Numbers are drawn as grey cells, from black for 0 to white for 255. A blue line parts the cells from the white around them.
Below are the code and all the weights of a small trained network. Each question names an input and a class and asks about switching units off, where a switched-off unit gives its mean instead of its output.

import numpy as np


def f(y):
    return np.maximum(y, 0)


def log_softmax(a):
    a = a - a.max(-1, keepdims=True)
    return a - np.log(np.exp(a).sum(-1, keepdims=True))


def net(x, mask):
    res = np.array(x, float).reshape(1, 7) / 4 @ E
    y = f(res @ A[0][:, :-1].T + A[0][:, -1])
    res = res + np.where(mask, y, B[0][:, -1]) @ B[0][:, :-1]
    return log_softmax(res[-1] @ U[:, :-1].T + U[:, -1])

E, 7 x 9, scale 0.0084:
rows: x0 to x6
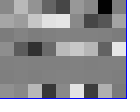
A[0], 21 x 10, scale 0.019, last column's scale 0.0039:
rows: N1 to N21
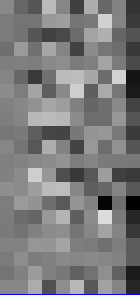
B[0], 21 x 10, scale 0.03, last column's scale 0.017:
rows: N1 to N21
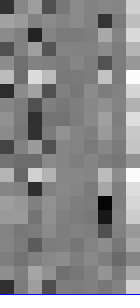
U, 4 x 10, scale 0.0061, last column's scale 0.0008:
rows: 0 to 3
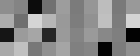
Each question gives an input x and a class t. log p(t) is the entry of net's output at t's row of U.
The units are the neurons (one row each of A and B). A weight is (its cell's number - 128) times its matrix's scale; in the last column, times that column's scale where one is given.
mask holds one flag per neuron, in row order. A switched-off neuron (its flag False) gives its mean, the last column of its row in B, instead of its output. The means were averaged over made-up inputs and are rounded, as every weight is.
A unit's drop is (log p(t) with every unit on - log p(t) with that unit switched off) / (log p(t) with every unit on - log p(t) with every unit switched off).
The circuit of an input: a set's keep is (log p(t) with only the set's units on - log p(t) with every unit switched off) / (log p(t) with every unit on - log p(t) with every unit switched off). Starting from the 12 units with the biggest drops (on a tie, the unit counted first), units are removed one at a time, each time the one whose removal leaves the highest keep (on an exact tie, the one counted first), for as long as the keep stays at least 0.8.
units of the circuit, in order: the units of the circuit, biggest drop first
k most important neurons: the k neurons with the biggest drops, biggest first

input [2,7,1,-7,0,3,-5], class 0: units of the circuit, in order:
[N14]
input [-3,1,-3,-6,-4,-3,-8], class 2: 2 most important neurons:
[N1 N6]
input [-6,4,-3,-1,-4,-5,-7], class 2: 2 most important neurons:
[N1 N11]
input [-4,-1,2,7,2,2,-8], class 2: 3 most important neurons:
[N1 N11 N13]
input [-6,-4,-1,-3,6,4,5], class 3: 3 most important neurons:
[N16 N2 N1]
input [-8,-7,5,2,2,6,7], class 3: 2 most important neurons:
[N16 N2]
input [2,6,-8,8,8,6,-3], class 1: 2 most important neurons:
[N6 N3]
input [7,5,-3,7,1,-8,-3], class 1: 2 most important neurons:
[N6 N16]
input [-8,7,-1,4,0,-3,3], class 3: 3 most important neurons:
[N16 N2 N3]
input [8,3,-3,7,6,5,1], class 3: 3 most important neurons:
[N15 N13 N20]
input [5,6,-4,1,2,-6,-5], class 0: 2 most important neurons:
[N14 N9]
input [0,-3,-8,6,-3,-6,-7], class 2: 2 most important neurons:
[N1 N13]
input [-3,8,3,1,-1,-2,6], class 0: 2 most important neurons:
[N9 N14]
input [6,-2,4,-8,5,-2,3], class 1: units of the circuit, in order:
[N13]
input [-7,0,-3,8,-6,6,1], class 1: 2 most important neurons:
[N6 N15]
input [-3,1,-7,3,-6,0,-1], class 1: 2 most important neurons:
[N15 N6]
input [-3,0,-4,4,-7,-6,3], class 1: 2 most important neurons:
[N6 N15]
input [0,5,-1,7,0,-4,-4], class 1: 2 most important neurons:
[N6 N3]
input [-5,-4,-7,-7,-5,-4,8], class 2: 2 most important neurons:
[N7 N21]
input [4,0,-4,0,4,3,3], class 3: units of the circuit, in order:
[N15]
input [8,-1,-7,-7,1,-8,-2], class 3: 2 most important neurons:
[N15 N6]
